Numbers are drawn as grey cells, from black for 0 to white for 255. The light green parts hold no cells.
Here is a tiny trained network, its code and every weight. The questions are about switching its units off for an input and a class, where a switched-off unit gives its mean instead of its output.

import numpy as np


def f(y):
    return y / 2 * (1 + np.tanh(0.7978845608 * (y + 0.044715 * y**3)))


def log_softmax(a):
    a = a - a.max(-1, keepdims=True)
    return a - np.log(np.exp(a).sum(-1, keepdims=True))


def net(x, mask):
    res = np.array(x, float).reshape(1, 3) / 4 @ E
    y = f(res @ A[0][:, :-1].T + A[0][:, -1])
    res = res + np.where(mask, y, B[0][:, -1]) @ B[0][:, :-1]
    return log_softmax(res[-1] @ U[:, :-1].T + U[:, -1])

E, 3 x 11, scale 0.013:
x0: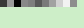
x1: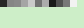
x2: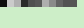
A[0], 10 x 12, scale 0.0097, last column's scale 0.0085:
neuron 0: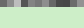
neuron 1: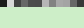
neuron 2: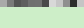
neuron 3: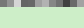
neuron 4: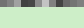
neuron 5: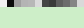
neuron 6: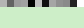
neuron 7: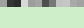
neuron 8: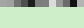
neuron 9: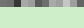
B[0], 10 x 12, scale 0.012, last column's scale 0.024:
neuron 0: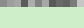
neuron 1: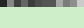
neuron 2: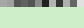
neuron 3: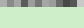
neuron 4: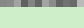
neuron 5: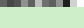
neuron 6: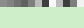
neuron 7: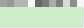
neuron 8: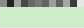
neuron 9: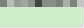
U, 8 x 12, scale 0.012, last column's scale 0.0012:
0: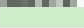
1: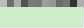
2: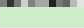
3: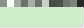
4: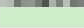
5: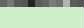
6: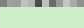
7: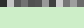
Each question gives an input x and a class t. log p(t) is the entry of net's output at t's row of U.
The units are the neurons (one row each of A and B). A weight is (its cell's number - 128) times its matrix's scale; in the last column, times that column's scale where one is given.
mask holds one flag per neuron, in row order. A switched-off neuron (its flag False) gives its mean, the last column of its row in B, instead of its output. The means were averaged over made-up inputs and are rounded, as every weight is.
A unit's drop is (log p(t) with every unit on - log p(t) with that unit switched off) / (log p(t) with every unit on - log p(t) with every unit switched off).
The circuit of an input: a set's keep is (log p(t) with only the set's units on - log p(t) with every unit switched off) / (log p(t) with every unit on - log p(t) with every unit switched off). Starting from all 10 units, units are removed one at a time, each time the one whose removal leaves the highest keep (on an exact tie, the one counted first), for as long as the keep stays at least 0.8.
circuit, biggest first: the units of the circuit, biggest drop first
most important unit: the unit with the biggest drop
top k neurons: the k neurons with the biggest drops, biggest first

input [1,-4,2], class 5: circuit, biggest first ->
neuron 7; neuron 2
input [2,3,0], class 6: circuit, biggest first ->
neuron 2; neuron 6
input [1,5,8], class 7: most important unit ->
neuron 1
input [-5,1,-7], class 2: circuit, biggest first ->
neuron 5; neuron 2
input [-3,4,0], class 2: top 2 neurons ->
neuron 6; neuron 7
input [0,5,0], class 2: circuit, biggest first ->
neuron 6; neuron 2
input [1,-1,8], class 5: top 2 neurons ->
neuron 1; neuron 7
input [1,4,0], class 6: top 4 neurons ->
neuron 5; neuron 6; neuron 2; neuron 1
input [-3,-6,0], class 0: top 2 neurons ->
neuron 6; neuron 7
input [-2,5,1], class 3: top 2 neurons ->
neuron 5; neuron 8
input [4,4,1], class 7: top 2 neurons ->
neuron 1; neuron 7
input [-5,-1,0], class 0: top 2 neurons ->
neuron 5; neuron 7
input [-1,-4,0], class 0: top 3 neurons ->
neuron 6; neuron 7; neuron 0
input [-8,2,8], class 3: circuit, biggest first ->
neuron 0
